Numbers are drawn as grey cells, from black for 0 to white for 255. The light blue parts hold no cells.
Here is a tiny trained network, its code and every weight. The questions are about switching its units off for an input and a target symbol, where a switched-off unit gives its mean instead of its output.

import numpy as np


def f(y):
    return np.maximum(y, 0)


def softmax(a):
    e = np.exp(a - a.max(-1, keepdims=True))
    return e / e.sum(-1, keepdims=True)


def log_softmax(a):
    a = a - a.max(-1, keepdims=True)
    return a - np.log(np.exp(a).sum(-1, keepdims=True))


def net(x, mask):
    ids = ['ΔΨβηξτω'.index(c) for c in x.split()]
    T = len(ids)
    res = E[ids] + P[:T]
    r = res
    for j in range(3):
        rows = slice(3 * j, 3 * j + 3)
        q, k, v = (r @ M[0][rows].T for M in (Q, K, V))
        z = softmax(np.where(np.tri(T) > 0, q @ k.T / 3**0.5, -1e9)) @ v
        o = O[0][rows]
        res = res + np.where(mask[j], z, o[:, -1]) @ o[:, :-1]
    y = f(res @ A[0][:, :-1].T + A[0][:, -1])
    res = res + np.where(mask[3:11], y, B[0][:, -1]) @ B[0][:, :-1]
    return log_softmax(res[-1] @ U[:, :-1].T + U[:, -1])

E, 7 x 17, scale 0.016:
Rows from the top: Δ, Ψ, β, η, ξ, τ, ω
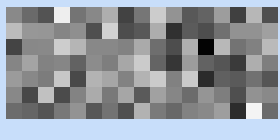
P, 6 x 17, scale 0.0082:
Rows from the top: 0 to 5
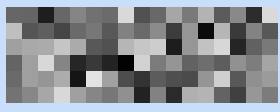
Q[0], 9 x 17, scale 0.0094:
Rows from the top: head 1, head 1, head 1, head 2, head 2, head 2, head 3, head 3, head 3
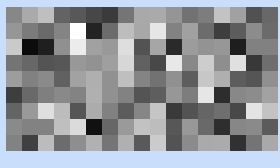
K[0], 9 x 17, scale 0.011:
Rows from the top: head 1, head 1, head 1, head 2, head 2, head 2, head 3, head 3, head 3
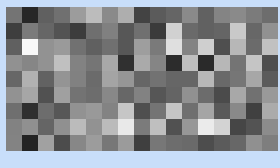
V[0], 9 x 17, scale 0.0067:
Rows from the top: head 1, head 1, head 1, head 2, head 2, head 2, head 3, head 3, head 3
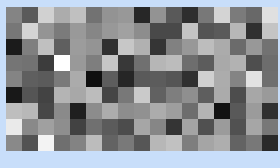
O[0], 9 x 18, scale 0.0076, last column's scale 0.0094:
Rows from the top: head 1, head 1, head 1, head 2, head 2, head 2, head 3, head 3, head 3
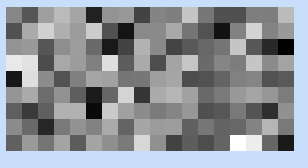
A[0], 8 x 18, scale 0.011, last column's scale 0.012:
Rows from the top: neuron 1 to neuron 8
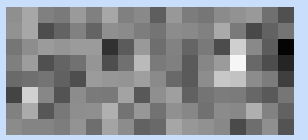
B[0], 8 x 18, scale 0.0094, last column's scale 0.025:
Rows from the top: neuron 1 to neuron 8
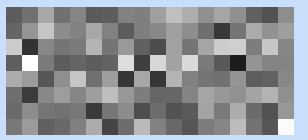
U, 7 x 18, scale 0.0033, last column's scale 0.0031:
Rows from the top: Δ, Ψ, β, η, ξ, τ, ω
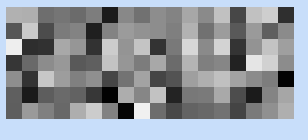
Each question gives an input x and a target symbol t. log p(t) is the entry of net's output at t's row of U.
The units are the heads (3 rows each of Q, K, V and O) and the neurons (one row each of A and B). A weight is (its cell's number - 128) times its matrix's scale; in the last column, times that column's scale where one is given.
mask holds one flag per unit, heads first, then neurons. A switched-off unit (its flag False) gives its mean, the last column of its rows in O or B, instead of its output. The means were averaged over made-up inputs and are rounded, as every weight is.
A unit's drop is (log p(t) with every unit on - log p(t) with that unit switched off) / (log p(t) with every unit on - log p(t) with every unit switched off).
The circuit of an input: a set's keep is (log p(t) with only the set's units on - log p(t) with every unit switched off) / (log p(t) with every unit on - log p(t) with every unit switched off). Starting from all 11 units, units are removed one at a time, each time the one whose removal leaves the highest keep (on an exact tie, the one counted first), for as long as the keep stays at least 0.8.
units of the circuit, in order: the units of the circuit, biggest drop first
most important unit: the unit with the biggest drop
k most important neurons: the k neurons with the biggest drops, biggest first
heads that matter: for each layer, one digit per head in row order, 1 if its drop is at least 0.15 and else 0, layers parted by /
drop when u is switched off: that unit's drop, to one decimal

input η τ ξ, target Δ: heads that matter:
101
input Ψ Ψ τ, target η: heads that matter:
101
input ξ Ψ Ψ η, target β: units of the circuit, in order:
(head 2)
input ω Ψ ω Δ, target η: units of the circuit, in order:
(head 2; neuron 6)
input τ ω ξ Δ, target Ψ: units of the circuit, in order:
(head 1; head 3; neuron 4)
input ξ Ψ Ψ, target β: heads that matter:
010
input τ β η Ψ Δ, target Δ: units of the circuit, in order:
(neuron 4; head 3; head 1; neuron 3)
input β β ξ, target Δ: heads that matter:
011
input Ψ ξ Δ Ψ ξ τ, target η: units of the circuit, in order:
(head 3; neuron 8)
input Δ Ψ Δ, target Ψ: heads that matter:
010
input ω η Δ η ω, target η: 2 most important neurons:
(neuron 6; neuron 2)
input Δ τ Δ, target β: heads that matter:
101
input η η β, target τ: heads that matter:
010
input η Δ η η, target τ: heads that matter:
010
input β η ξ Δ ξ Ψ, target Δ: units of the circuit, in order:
(head 3; head 2)
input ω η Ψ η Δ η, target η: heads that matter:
010
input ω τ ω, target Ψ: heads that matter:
101
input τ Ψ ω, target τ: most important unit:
head 2
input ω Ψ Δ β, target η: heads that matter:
010
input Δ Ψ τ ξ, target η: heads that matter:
101
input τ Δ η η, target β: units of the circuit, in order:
(head 1)
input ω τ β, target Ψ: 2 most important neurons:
(neuron 4; neuron 5)
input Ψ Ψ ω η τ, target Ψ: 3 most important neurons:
(neuron 4; neuron 5; neuron 8)
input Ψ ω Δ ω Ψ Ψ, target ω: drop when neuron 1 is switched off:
0.0
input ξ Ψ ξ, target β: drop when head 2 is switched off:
0.7
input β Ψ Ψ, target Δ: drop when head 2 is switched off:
0.3
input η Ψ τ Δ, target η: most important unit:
head 3
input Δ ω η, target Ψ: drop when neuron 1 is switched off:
0.1
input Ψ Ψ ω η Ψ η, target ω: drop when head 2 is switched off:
0.6
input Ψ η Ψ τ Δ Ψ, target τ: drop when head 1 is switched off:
0.2
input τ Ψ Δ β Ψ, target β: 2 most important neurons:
(neuron 5; neuron 8)
